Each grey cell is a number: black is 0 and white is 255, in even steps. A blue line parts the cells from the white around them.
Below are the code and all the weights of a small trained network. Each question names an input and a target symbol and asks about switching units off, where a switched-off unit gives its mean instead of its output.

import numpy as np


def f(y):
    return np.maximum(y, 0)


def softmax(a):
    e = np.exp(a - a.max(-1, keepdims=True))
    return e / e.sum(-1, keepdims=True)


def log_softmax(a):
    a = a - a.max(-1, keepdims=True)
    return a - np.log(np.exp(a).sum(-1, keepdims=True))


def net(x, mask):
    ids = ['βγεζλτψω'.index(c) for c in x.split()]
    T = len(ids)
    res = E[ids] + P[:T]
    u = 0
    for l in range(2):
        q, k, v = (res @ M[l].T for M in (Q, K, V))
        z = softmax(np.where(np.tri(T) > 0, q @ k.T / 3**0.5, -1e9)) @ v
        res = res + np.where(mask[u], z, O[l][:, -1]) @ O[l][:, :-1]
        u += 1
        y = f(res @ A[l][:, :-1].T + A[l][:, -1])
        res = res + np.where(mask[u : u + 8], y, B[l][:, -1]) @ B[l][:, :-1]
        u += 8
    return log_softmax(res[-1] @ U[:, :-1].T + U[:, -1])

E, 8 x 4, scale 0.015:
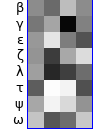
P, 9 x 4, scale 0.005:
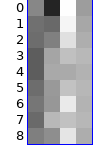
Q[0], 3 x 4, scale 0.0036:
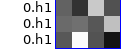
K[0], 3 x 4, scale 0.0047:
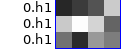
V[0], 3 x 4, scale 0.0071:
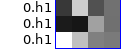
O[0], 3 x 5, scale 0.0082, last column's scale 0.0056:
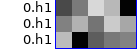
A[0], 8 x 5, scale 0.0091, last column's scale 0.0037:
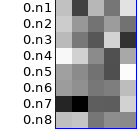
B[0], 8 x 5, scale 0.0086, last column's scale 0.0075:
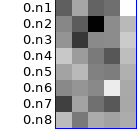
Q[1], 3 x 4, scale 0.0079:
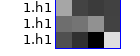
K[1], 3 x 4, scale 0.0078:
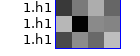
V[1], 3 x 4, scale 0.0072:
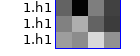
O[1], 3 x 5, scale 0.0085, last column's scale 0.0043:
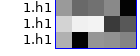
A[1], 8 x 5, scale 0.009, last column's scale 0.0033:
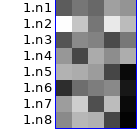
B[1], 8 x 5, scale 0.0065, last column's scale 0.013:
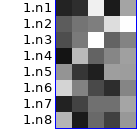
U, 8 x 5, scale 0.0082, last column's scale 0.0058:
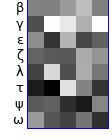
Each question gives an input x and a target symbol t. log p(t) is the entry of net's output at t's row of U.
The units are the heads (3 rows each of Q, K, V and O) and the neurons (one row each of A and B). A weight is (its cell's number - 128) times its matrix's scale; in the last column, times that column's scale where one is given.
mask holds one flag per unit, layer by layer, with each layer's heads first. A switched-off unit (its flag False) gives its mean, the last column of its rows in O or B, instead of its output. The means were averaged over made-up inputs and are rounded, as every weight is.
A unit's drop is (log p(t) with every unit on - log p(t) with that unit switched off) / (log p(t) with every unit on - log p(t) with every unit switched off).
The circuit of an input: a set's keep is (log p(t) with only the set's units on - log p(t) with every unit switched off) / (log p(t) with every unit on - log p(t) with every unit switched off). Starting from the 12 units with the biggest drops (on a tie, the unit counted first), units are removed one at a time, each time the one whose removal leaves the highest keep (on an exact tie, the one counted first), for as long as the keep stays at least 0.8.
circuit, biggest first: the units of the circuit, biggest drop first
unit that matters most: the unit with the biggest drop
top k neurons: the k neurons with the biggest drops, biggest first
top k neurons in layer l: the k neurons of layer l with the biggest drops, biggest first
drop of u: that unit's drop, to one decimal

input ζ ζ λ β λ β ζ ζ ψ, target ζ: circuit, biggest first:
(1.n5, 0.n4, 1.n2, 1.n8)
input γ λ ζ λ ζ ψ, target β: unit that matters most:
0.n4
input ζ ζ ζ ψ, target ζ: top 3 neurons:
(1.n5, 0.n4, 1.n2)
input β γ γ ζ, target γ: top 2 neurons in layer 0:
(0.n2, 0.n3)
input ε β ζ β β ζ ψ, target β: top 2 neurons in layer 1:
(1.n2, 1.n5)
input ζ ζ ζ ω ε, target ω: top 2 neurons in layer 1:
(1.n8, 1.n5)
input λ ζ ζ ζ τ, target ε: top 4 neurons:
(1.n8, 0.n4, 1.n5, 0.n2)
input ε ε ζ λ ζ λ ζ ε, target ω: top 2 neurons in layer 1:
(1.n5, 1.n8)
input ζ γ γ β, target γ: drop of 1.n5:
0.1
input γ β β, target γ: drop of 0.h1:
0.1
